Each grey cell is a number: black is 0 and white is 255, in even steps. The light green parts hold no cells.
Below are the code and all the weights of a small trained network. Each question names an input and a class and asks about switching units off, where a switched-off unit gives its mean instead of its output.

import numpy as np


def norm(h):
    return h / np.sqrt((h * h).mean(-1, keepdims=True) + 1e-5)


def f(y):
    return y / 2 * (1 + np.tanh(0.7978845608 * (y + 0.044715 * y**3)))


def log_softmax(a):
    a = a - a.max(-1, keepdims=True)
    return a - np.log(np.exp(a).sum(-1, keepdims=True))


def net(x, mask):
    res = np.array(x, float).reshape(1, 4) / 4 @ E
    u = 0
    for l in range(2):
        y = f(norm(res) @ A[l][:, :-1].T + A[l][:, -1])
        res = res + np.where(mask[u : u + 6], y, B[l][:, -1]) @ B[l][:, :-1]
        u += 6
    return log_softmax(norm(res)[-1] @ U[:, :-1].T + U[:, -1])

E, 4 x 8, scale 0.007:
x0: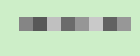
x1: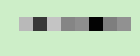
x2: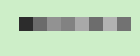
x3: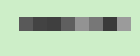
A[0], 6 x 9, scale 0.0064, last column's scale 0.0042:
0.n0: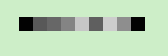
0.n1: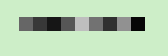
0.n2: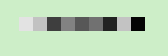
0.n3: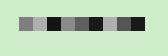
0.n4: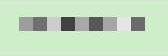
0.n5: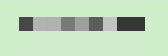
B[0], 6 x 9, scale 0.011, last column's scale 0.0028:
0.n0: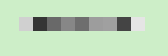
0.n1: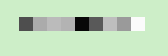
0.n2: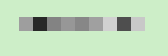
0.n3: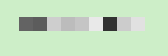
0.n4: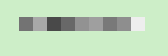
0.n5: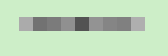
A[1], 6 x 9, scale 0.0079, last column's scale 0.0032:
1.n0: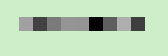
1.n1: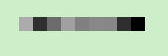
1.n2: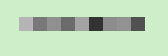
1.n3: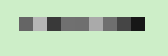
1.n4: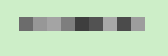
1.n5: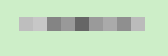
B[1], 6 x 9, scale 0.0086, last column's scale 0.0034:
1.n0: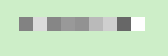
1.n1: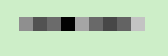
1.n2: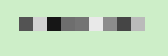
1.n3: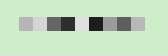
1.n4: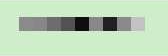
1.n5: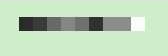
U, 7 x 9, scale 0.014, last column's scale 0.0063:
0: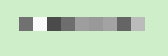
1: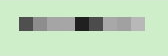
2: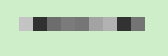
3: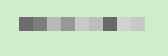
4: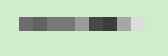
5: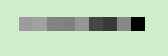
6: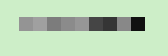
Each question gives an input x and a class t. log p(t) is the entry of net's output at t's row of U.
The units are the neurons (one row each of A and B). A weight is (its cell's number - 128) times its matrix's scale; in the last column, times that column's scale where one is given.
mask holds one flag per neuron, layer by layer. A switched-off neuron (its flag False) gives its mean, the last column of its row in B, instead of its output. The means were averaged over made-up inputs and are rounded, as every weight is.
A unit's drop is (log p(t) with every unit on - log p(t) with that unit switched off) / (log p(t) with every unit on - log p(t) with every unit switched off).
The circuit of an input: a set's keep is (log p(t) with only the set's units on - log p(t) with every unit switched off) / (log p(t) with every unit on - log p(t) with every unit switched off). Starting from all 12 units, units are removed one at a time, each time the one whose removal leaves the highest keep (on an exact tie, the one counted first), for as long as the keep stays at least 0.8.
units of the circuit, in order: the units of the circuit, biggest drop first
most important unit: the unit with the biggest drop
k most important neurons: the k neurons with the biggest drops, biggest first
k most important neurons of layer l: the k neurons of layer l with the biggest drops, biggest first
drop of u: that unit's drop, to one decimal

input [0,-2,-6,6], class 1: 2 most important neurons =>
(0.n1; 0.n0)
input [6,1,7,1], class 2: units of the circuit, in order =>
(0.n0)
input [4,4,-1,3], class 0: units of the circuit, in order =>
(0.n3; 1.n0)
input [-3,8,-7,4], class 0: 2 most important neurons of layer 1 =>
(1.n0; 1.n2)
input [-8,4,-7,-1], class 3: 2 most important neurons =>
(0.n3; 0.n0)
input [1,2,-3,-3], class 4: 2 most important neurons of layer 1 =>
(1.n5; 1.n0)
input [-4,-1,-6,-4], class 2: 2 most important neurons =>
(0.n2; 0.n1)
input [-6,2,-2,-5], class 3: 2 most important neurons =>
(0.n3; 0.n1)
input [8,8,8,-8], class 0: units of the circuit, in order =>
(0.n3; 1.n2; 0.n4)
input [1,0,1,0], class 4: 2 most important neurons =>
(1.n1; 1.n0)
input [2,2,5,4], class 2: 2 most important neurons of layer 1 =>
(1.n1; 1.n5)
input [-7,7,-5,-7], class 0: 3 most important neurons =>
(0.n1; 1.n2; 1.n0)
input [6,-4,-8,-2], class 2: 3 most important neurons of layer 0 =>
(0.n2; 0.n3; 0.n1)
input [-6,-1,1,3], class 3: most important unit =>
0.n3
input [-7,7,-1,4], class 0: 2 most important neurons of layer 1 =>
(1.n0; 1.n2)
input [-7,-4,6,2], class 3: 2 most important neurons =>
(0.n3; 0.n2)
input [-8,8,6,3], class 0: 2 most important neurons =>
(1.n0; 1.n2)
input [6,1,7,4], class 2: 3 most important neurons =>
(0.n0; 0.n3; 1.n5)
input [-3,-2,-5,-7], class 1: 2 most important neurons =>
(1.n5; 0.n0)
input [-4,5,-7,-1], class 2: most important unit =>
0.n2
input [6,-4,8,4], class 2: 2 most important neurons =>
(0.n0; 0.n3)
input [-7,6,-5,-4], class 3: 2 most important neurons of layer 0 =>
(0.n3; 0.n1)
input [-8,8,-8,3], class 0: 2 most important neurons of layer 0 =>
(0.n0; 0.n5)
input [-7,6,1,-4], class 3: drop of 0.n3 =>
1.1
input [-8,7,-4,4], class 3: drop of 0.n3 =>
1.1
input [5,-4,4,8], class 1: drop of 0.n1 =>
1.1
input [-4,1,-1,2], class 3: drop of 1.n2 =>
0.0
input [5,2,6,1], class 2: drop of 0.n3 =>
0.1
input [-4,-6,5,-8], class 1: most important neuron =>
(1.n5)
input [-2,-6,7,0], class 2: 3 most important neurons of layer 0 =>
(0.n0; 0.n4; 0.n5)
